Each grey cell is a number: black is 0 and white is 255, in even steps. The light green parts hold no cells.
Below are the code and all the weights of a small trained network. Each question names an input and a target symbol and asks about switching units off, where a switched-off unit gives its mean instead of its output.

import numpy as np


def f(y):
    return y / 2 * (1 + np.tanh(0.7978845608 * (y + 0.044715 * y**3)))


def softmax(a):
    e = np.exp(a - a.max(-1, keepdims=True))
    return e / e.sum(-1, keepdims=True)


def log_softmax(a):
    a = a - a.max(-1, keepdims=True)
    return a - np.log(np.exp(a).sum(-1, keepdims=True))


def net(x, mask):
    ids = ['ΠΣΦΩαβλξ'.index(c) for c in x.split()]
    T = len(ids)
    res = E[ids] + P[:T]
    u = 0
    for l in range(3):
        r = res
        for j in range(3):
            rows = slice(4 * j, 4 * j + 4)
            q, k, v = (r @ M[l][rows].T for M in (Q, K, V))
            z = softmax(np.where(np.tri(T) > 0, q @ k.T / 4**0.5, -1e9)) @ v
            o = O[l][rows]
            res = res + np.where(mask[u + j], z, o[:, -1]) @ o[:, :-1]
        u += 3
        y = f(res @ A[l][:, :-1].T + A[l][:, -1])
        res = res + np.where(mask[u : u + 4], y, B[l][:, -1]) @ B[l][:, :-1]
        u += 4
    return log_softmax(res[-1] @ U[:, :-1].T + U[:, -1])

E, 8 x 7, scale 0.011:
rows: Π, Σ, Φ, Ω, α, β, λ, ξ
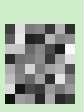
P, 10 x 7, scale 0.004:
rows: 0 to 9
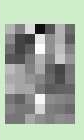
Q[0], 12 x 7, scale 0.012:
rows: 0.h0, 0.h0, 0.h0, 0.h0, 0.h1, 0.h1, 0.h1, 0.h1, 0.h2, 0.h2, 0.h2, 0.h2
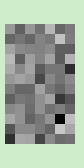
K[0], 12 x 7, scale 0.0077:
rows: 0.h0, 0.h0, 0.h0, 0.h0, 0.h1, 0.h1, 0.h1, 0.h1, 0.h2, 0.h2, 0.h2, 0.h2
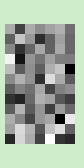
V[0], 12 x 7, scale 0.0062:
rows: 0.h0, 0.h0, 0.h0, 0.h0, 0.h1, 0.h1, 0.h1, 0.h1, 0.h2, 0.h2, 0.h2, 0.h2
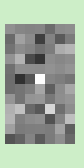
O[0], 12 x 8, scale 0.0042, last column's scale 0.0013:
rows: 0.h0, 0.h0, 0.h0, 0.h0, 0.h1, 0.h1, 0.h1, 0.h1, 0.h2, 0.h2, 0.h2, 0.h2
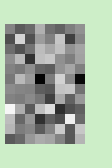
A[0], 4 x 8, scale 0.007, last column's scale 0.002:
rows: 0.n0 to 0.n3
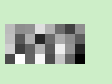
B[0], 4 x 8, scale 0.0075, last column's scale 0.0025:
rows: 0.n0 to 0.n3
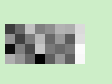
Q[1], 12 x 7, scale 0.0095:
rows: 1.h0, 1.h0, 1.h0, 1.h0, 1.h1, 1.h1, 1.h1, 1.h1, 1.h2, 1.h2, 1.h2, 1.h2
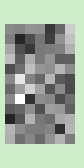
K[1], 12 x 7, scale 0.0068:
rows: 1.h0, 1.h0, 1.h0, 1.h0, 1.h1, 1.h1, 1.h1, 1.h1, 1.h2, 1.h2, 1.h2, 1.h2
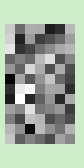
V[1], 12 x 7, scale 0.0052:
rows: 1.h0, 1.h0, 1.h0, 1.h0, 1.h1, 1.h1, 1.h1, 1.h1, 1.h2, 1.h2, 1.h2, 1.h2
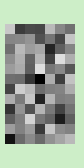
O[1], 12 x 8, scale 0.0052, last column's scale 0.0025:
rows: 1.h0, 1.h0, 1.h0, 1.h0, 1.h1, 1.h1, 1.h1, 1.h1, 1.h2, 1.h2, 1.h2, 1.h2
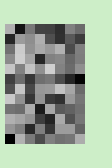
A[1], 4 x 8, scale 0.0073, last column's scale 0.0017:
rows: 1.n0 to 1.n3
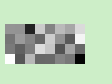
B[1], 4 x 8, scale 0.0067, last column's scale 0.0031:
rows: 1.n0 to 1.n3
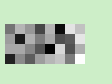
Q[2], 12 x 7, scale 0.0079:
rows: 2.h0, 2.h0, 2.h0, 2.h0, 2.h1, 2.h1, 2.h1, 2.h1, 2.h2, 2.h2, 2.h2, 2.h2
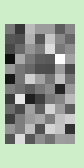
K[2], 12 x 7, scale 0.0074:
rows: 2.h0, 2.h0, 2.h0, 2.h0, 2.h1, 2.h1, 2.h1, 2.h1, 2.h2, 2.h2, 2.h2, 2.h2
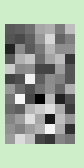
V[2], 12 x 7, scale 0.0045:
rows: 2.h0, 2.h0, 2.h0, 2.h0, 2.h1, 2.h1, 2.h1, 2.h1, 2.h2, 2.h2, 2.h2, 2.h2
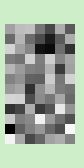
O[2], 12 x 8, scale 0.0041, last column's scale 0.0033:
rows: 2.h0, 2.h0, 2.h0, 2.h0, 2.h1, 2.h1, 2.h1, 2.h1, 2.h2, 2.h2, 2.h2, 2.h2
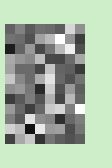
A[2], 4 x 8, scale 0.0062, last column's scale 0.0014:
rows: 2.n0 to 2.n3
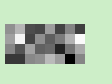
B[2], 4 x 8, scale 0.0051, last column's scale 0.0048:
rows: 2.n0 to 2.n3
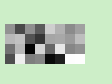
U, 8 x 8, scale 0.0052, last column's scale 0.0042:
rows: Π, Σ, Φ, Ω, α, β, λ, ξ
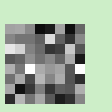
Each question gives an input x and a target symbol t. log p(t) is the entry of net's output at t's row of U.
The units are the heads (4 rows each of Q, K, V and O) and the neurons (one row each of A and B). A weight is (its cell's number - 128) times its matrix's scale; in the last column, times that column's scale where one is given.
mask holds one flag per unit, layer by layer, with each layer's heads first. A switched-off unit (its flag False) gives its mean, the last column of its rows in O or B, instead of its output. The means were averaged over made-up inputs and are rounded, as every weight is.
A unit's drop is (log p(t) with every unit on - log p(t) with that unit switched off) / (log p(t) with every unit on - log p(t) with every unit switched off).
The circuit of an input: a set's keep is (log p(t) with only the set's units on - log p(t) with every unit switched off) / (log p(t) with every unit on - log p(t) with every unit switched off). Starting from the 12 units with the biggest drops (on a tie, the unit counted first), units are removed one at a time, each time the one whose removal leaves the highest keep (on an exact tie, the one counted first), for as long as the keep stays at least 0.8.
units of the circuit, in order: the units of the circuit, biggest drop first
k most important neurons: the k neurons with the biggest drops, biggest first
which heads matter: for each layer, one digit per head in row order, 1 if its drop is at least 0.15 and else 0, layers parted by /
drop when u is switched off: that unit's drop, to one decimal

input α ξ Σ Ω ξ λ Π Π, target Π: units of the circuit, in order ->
[0.n3]
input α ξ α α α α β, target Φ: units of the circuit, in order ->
[1.n0 1.h1 1.h2]
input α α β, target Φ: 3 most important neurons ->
[1.n0 0.n2 2.n1]
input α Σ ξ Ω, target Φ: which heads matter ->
010 / 010 / 000
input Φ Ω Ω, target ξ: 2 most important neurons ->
[0.n2 1.n2]
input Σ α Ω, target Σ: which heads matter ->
100 / 000 / 010
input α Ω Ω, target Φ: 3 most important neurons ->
[1.n0 2.n1 1.n3]
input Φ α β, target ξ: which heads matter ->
001 / 100 / 001
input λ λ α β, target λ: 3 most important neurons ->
[0.n2 0.n1 2.n3]
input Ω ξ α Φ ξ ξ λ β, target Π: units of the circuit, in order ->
[0.n3 0.h0]
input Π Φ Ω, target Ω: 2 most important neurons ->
[0.n3 0.n2]
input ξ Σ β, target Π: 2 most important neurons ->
[0.n3 0.n2]
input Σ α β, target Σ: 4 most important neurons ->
[1.n0 0.n2 0.n3 2.n3]
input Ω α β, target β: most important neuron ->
[0.n2]
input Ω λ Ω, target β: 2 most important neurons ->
[0.n2 1.n1]
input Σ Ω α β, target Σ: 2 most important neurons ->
[1.n0 0.n2]
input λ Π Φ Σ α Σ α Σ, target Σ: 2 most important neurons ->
[2.n0 1.n0]
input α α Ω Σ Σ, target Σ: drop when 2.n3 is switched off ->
0.1
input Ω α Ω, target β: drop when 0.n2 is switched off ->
0.2
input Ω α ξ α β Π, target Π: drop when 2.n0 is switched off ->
0.0
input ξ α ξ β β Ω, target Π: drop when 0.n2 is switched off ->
-0.2
